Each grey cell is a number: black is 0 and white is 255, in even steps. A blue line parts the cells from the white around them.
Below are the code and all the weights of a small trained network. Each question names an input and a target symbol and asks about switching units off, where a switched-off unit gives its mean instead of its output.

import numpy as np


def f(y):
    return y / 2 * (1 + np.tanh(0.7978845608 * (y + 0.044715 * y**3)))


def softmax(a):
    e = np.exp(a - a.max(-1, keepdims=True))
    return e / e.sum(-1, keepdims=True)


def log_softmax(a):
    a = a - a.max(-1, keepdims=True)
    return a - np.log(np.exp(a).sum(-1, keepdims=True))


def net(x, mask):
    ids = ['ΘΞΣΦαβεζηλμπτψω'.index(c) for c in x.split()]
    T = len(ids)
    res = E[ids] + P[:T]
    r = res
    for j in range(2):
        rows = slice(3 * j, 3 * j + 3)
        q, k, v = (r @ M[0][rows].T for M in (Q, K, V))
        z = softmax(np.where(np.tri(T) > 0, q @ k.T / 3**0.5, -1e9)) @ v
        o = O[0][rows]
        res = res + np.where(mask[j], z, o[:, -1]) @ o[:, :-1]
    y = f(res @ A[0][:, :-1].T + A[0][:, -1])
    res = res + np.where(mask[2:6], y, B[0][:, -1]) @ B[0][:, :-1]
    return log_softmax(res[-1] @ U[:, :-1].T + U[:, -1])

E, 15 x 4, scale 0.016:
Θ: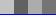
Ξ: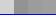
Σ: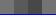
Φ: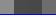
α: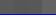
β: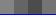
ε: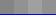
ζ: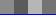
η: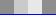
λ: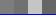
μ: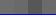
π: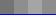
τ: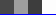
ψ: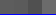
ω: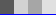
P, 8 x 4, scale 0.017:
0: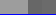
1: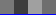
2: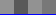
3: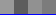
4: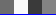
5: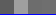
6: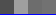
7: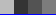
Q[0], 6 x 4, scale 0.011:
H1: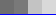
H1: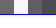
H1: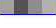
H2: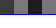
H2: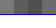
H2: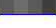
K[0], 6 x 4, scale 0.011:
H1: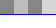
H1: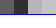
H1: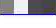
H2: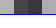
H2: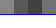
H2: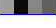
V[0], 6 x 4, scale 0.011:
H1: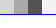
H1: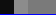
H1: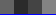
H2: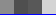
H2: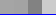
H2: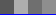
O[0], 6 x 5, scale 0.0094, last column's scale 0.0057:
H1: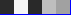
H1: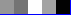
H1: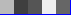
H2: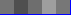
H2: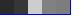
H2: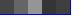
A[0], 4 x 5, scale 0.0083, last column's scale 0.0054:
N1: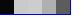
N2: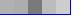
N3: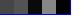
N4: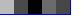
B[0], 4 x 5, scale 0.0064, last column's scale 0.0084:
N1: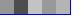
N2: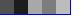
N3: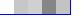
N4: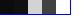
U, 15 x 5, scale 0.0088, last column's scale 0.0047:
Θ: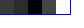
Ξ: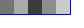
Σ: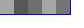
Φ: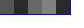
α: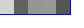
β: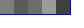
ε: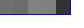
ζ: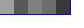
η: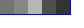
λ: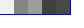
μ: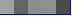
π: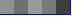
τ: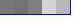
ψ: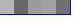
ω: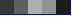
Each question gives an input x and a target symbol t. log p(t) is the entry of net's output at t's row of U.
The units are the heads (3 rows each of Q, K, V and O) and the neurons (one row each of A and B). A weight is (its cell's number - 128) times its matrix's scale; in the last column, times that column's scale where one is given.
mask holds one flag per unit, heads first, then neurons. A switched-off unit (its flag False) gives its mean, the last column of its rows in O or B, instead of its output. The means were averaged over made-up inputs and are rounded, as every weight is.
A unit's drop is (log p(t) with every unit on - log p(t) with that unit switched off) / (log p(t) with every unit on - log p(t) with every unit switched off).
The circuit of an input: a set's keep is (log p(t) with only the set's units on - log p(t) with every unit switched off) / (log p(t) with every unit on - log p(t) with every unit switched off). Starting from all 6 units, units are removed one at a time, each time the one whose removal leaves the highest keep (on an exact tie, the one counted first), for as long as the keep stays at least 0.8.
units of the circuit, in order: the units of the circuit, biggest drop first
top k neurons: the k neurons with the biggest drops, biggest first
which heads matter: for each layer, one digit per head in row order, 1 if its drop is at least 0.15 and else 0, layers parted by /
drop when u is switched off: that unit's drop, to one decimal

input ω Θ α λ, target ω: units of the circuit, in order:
H1, H2
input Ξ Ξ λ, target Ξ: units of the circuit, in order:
H1, N4
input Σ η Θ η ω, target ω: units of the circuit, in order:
H2
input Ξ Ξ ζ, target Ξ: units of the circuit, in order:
H1, N3
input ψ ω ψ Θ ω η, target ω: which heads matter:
01
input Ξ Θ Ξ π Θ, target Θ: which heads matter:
10
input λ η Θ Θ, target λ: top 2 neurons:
N4, N2
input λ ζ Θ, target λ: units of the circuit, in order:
H1, H2
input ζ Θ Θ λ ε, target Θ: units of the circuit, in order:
H1, N3
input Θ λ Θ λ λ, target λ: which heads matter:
10
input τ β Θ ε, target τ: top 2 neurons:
N4, N1
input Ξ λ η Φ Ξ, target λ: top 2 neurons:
N4, N2
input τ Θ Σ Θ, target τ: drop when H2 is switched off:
0.0
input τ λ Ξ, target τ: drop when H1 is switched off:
0.9
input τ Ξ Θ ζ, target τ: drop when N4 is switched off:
0.2
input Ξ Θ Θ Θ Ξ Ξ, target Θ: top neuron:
N3
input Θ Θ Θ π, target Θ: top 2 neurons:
N3, N1
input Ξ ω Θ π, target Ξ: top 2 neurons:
N4, N2
